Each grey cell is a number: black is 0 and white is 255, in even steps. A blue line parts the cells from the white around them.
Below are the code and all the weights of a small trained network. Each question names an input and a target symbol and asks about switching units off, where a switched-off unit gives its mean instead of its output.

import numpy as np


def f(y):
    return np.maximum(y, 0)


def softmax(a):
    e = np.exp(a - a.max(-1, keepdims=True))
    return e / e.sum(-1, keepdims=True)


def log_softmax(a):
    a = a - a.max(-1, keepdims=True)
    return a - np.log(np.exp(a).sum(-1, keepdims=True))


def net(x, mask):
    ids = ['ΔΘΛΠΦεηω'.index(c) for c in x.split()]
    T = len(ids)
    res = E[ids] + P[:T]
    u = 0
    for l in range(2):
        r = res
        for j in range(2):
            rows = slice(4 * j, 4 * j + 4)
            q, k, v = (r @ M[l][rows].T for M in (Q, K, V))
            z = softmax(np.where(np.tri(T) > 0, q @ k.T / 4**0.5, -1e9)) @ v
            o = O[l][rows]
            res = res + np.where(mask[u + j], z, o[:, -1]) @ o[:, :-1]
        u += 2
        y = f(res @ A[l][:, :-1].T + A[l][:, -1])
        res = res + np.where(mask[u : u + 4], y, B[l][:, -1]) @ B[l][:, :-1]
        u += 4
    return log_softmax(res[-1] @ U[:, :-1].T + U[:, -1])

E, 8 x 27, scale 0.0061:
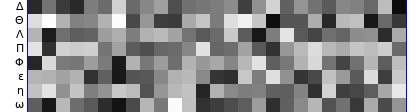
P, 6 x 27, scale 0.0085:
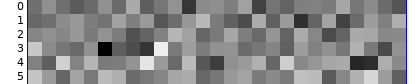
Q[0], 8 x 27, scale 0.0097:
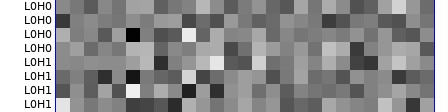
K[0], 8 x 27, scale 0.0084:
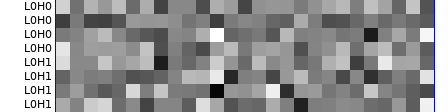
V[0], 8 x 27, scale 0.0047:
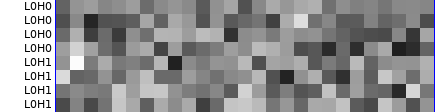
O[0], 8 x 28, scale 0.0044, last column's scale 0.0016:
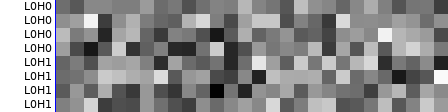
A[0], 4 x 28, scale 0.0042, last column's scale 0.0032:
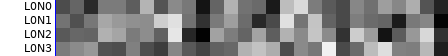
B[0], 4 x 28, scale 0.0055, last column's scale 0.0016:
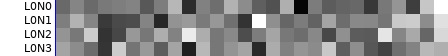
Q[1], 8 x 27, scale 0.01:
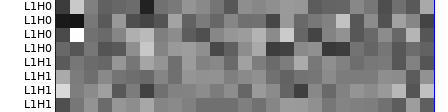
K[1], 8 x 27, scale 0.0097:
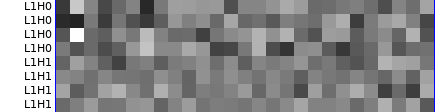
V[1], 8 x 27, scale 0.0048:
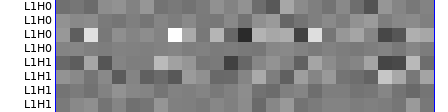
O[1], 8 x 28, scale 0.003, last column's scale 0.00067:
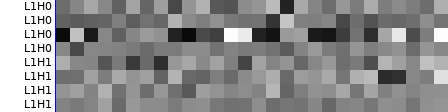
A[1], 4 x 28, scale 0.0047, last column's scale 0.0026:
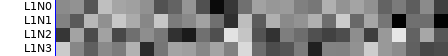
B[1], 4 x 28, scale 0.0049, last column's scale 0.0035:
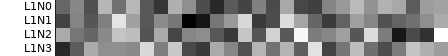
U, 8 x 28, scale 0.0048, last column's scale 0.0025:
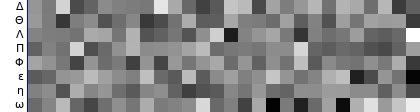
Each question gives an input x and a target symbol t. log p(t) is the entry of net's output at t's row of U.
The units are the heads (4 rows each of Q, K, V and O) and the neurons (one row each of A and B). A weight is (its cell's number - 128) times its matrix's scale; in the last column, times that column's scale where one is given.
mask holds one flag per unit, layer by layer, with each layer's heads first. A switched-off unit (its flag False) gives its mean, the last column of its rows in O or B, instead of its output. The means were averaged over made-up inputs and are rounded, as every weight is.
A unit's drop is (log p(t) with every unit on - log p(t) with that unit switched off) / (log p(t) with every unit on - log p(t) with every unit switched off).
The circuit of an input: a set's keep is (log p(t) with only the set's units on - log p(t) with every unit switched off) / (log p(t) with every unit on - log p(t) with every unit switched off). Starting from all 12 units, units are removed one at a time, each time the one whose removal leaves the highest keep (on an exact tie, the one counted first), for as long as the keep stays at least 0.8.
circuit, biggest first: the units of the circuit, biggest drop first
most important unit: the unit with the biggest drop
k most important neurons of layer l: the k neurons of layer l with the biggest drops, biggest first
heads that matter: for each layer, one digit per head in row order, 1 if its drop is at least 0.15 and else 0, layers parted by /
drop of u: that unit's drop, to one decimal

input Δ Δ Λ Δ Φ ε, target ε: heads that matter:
01 / 00
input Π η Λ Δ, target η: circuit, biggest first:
[L0H1; L1N0]
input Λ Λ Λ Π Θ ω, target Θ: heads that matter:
10 / 00
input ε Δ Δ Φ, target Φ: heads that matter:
01 / 00
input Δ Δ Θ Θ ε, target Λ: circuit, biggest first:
[L1H0; L1N2]
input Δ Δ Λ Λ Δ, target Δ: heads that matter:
10 / 11
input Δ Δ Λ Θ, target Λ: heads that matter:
01 / 00
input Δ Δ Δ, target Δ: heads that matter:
10 / 10
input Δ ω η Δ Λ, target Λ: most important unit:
L1H0
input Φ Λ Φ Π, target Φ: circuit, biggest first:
[L0H1; L0N3]
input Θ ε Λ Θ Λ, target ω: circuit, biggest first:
[L1H0; L0N2]
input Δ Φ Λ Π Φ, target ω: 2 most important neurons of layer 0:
[L0N2; L0N1]
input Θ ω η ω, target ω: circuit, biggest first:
[L0H1; L1N3; L1N2]
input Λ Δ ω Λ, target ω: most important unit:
L0H1
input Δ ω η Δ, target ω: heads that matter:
11 / 10
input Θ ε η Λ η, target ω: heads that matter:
00 / 11
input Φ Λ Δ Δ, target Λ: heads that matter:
01 / 00
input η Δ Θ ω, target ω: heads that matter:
11 / 00
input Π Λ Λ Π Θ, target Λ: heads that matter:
00 / 10
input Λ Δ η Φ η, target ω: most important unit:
L1N2
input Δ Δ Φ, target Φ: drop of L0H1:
0.9
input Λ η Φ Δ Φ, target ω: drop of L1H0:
0.3
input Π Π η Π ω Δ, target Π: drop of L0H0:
0.9
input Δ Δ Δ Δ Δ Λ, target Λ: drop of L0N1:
0.1
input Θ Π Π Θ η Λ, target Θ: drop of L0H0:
1.0
